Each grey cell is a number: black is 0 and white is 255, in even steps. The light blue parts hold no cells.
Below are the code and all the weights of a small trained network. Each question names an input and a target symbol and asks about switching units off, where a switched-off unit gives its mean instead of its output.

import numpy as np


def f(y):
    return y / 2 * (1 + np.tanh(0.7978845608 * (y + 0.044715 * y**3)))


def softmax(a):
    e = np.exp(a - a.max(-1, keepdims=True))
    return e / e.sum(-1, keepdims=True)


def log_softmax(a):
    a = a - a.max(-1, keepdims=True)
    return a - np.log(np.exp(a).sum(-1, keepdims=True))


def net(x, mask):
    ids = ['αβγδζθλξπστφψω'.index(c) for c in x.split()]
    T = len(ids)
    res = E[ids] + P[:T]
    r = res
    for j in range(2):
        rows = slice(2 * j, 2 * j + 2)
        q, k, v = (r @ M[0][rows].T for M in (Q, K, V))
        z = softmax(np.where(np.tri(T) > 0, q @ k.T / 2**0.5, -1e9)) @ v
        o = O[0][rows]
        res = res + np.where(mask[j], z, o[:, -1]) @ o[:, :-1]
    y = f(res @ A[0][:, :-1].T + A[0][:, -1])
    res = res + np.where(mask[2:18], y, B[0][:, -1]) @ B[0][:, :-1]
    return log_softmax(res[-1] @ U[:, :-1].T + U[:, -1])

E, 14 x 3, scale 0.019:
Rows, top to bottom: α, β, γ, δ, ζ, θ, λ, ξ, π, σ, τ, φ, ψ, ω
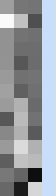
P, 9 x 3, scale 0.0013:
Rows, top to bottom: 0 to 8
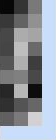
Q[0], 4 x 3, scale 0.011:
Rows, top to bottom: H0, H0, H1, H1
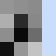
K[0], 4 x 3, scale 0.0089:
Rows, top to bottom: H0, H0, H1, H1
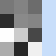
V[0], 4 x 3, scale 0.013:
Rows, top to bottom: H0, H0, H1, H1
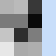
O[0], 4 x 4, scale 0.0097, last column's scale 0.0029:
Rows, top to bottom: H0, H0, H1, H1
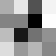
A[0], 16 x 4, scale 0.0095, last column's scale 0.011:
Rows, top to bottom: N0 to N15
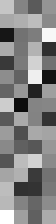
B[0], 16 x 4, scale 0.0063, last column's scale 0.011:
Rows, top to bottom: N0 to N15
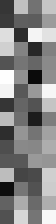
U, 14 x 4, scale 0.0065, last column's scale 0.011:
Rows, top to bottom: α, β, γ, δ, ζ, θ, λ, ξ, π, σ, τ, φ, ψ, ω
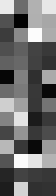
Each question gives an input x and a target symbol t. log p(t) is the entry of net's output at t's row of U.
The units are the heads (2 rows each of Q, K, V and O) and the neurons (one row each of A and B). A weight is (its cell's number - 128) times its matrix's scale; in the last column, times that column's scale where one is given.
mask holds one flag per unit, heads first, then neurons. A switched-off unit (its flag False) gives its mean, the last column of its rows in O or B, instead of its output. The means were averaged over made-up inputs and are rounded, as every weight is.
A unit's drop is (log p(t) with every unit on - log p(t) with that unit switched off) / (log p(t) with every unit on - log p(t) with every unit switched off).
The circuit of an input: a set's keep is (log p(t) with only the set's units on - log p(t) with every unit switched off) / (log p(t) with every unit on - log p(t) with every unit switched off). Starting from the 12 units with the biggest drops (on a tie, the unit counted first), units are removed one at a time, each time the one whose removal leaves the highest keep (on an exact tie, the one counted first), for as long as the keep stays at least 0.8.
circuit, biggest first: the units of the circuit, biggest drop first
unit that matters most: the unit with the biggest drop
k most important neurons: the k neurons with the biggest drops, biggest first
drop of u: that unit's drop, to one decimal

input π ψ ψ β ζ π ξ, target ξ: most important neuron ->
[N6]
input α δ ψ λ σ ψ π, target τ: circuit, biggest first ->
[H0, N12, N6]
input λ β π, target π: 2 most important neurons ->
[N15, N2]
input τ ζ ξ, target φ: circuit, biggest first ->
[H0, H1, N15]
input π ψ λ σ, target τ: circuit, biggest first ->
[H0, N12]
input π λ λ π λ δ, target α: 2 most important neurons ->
[N7, N13]
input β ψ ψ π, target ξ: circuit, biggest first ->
[H0, N6]
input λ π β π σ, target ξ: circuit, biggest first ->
[H0, N6, N13]
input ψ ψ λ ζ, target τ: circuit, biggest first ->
[H0, N6]
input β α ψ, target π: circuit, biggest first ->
[H0, H1, N15]
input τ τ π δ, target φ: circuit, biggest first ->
[H1, H0]
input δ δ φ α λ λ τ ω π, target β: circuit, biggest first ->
[H1, H0, N2]
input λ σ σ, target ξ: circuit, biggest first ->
[H0, N6, N13, N7]
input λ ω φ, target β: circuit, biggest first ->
[H0, H1]
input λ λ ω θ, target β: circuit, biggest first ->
[H0]
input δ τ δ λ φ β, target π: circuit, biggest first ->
[N15, N2]
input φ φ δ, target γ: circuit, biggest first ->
[H0, H1]
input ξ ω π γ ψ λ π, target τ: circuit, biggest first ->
[H1, N15]
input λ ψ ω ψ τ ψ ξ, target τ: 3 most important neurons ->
[N6, N12, N9]
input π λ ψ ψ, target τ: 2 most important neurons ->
[N6, N12]
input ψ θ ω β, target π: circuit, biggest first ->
[N15]
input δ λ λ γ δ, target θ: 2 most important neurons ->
[N13, N2]
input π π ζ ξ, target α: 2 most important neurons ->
[N6, N13]
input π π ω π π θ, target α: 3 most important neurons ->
[N2, N13, N15]
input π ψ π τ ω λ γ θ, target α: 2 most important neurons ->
[N13, N7]
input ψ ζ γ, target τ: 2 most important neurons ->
[N6, N12]
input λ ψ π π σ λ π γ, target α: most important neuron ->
[N6]
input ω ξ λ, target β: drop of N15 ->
0.2
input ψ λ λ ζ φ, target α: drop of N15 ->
0.2
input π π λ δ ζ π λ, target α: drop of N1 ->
0.1
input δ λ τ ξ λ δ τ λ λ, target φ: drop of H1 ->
0.4
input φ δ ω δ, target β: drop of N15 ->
0.2
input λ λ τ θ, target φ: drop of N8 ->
0.0
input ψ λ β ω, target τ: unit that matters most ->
H1
